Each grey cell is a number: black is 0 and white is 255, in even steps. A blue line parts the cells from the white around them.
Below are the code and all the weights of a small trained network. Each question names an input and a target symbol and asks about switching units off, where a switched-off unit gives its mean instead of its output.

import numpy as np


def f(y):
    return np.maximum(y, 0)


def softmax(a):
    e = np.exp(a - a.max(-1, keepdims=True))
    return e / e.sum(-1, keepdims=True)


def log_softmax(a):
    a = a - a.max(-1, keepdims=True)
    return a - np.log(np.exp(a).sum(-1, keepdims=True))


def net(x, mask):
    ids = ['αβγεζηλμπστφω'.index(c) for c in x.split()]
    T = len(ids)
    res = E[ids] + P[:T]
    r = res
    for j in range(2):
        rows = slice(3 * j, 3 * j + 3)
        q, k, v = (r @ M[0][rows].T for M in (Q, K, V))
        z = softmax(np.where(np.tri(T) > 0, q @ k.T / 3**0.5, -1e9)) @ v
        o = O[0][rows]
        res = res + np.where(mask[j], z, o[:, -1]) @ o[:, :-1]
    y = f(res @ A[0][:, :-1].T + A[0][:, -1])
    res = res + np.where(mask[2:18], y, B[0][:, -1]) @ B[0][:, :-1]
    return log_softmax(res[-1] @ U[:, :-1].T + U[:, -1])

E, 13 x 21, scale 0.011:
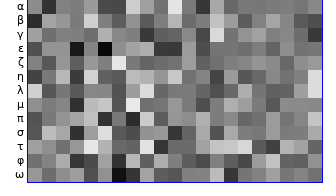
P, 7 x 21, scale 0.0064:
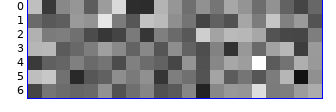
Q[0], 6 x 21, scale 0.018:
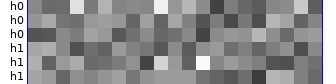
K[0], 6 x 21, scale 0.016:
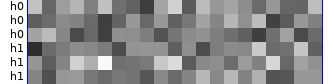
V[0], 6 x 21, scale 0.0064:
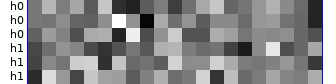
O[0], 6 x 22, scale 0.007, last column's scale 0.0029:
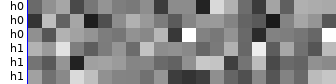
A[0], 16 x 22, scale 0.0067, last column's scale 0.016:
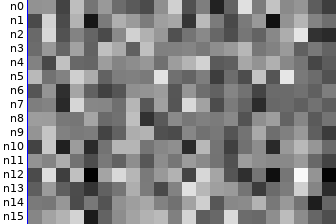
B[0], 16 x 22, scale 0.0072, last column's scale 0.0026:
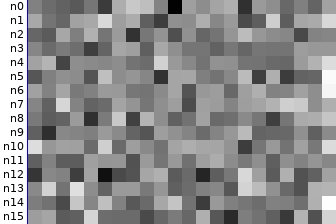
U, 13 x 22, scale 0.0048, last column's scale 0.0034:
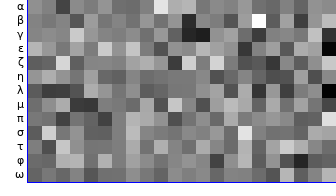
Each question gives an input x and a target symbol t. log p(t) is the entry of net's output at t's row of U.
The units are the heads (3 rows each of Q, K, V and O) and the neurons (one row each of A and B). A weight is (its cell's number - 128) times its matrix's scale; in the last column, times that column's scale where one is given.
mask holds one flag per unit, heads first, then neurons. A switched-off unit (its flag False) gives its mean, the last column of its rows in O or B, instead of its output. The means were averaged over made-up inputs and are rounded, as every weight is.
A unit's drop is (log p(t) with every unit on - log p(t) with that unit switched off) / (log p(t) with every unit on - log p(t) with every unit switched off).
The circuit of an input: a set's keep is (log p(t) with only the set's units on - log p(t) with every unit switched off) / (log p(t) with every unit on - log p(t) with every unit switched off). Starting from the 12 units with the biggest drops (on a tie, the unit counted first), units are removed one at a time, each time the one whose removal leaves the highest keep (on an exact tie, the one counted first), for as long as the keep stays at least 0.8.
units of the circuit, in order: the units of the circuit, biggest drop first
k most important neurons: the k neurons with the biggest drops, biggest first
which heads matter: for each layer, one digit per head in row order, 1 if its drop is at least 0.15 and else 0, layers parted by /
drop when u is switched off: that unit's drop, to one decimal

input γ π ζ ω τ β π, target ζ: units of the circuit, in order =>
[h0, h1]
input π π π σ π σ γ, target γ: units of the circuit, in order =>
[h1]
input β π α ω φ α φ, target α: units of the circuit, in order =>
[h1, h0, n4, n14]
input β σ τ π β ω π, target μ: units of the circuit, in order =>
[h0, h1]
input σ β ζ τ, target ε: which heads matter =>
10
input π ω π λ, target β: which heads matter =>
11
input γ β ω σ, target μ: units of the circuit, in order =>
[h0, h1]
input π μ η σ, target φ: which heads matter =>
11
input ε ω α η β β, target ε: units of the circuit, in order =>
[h0, n1, n10]
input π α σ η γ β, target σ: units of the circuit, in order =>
[n13, h0, h1]
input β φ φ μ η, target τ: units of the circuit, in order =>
[h0, n7, h1]
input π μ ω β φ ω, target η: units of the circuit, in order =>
[n15, h1, h0]
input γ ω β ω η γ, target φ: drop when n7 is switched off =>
0.0
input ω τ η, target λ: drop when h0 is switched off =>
0.3
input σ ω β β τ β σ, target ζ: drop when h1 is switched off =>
0.3
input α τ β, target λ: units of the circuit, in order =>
[h1]
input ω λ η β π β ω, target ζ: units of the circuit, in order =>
[h0, h1]
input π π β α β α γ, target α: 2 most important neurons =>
[n4, n14]
